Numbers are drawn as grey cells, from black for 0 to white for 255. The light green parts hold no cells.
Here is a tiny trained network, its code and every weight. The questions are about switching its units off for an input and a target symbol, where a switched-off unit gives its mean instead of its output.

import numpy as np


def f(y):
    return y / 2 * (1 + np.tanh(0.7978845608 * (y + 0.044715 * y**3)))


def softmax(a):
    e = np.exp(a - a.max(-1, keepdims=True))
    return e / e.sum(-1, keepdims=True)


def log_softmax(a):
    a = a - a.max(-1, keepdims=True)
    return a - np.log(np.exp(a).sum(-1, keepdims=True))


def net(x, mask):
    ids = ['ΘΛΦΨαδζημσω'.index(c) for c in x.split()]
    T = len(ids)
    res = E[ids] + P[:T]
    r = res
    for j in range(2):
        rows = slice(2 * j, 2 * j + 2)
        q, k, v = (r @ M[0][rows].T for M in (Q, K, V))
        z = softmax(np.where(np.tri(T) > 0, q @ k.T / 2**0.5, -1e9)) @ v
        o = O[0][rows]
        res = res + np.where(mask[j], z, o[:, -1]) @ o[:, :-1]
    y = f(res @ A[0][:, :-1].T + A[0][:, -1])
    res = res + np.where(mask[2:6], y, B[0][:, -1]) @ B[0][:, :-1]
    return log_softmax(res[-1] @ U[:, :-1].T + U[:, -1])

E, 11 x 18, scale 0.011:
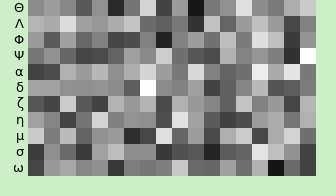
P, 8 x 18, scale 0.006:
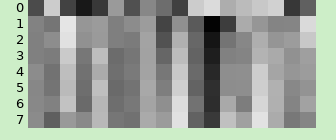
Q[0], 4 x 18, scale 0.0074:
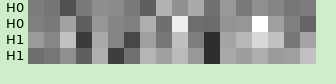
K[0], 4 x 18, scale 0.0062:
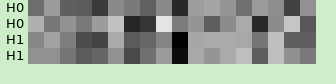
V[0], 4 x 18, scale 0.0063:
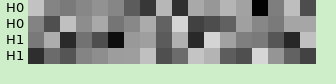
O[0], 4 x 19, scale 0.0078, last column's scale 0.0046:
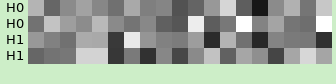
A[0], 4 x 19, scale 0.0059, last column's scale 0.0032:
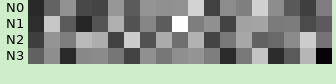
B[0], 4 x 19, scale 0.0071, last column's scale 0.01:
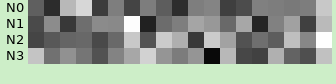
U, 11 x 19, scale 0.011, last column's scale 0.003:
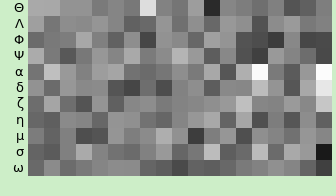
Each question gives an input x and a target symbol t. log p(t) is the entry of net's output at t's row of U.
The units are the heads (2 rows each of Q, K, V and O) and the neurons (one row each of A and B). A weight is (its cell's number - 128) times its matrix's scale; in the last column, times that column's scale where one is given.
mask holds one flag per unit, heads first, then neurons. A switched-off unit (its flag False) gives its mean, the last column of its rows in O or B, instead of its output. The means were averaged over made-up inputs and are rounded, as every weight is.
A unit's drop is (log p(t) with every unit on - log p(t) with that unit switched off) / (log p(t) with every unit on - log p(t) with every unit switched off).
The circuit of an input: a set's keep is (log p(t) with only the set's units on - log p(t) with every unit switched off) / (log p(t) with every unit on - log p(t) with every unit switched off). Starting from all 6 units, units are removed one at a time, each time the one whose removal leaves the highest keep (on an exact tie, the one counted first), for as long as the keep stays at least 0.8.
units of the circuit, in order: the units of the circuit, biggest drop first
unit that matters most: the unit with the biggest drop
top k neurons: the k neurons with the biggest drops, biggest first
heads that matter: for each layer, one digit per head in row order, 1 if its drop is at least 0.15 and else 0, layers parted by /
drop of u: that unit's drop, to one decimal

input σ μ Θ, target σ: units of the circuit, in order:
[H1]
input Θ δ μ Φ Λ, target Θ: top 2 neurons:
[N2; N1]
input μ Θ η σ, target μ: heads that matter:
11
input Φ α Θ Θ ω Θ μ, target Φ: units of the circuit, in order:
[H1; N2]
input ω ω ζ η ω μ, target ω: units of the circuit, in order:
[H1; N1; N0]
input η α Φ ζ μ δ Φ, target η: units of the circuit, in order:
[H1; N1]
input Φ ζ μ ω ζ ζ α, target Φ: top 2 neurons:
[N2; N0]
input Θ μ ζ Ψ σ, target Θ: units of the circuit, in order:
[H1; N2]
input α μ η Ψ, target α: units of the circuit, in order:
[H1; N2]
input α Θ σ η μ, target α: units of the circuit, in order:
[H1; N3]
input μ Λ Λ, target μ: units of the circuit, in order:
[H0; H1]
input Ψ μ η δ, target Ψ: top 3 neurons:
[N2; N0; N3]
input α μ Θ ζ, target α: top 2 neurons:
[N3; N2]
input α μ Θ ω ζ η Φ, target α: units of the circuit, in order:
[H1]
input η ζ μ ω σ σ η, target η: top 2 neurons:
[N1; N0]
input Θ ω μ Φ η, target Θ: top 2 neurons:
[N2; N1]
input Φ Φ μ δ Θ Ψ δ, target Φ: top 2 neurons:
[N2; N3]
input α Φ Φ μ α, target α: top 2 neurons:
[N2; N3]
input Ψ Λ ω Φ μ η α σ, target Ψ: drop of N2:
0.0
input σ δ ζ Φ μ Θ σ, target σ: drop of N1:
0.1
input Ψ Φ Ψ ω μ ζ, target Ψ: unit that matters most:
H1
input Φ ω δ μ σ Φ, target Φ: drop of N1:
-0.1
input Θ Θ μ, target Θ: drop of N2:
0.3
